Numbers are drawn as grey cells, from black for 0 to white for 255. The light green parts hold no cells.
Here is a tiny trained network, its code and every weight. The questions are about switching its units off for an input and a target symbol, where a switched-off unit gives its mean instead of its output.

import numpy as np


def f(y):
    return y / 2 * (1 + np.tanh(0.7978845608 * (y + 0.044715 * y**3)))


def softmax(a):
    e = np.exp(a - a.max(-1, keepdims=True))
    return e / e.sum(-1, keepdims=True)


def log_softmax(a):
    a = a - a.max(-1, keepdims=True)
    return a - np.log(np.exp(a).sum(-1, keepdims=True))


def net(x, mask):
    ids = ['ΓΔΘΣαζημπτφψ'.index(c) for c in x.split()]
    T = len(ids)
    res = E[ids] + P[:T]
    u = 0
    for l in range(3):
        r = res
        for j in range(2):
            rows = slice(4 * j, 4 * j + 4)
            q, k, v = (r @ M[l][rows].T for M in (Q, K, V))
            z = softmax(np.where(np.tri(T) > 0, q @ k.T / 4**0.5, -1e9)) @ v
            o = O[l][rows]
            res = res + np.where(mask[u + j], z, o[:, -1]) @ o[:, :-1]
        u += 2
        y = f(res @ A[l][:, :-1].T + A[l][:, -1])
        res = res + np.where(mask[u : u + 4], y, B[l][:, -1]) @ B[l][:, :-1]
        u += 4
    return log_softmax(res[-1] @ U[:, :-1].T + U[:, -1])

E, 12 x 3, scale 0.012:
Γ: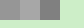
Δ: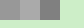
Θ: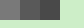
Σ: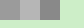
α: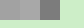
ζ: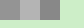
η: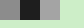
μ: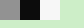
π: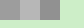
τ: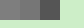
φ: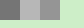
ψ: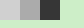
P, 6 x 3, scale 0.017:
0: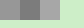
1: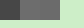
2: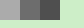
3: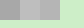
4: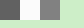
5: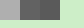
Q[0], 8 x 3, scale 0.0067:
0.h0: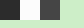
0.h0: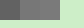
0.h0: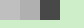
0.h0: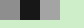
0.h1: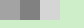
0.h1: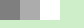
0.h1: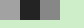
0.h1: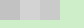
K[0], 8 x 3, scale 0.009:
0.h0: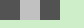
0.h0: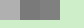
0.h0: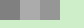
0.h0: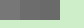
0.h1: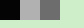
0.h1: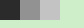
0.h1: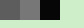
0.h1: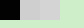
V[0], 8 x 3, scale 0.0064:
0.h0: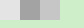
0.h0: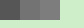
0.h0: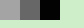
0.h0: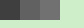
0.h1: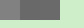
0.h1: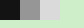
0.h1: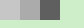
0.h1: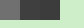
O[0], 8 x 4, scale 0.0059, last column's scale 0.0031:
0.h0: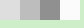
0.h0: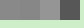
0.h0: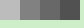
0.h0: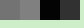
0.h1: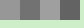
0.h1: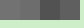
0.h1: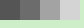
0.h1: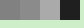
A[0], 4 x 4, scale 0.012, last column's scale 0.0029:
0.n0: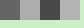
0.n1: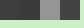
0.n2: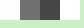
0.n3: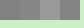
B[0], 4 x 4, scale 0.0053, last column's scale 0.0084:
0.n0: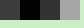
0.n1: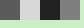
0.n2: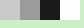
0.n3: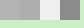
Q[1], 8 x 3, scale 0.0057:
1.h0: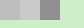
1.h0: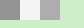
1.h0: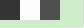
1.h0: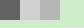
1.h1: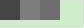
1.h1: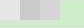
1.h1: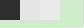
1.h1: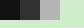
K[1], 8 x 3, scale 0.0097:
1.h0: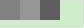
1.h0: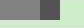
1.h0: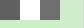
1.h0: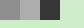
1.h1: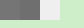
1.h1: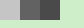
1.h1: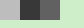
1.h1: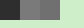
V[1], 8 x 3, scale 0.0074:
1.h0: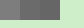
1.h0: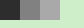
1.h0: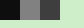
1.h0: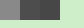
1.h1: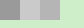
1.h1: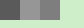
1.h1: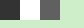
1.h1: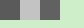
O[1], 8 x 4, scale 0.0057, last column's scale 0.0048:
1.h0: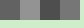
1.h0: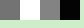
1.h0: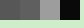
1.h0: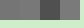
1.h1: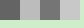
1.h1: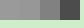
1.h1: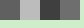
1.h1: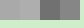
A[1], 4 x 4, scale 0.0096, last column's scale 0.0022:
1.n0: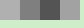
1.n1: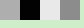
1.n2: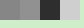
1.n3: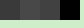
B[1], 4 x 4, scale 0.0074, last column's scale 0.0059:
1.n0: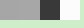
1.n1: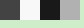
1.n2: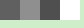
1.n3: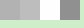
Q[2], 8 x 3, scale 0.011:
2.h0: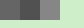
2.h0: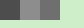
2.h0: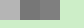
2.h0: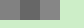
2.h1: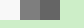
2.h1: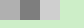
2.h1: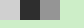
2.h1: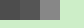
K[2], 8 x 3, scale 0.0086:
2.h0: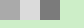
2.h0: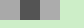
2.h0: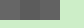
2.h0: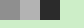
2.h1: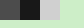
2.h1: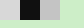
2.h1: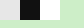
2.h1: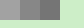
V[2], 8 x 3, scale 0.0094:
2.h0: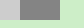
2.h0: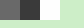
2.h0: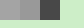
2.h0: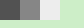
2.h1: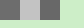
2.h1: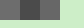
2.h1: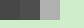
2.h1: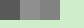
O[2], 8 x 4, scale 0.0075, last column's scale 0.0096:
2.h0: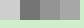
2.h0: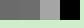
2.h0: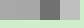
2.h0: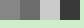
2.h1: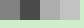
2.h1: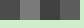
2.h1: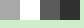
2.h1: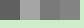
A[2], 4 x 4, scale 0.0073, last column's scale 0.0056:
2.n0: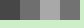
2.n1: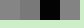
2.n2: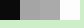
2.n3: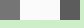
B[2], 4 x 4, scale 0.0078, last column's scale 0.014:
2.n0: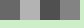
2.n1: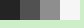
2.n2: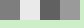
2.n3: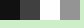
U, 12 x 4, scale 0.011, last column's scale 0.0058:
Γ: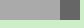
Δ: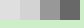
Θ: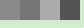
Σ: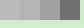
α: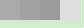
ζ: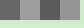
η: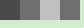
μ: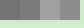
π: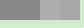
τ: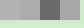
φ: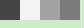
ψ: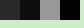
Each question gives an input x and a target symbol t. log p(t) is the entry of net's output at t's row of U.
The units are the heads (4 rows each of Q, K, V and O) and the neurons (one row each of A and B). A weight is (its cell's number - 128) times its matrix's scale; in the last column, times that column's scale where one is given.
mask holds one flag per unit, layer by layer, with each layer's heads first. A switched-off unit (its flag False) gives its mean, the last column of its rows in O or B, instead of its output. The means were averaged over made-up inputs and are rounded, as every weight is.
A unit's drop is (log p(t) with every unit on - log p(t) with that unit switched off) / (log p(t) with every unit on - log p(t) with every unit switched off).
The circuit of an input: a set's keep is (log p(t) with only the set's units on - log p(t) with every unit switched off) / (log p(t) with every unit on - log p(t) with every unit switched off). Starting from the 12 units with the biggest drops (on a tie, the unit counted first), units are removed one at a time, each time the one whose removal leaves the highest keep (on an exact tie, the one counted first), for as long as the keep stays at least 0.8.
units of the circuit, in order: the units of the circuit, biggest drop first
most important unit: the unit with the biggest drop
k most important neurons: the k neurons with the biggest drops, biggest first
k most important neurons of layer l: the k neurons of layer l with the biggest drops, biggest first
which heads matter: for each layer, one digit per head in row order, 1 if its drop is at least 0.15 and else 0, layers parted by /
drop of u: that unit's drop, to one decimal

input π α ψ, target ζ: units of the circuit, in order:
2.n1, 0.n2, 1.n2
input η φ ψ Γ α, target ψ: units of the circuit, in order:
2.h1, 0.n2, 1.n0
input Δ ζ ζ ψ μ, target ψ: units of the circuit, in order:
0.n2, 2.h1
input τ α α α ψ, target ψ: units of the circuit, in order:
0.n0, 2.h1
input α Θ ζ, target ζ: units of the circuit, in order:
2.n1, 2.h1, 2.h0
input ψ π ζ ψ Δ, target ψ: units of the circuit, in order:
2.h1, 0.n2, 1.n0, 0.n0
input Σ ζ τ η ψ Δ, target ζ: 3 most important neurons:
2.n1, 0.n2, 1.n2
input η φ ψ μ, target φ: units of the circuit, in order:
1.n1
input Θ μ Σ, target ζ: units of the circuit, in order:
2.n1, 2.h1, 0.h0
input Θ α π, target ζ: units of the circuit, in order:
2.n1, 2.h1, 0.h0, 2.h0
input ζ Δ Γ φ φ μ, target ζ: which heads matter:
00 / 00 / 00
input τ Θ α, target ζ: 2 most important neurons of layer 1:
1.n2, 1.n0
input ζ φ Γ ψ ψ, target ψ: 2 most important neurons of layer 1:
1.n2, 1.n3
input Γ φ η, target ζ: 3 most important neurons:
2.n1, 1.n1, 1.n0
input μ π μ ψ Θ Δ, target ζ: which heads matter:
00 / 00 / 01
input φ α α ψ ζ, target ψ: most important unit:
2.h1
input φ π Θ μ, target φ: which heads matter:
00 / 00 / 00
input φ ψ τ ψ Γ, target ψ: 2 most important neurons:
0.n2, 0.n0
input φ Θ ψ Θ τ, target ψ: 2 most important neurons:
1.n0, 0.n2
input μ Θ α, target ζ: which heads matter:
00 / 00 / 01
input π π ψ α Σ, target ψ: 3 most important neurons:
0.n2, 1.n0, 0.n0
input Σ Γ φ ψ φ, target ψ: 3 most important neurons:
0.n2, 1.n0, 0.n0
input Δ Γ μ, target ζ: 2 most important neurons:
1.n1, 2.n1
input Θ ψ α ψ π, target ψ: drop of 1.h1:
0.0
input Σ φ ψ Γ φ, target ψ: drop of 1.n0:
0.9
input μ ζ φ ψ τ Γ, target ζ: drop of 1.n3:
-0.1
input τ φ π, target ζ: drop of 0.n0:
-0.1
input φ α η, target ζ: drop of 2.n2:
0.0
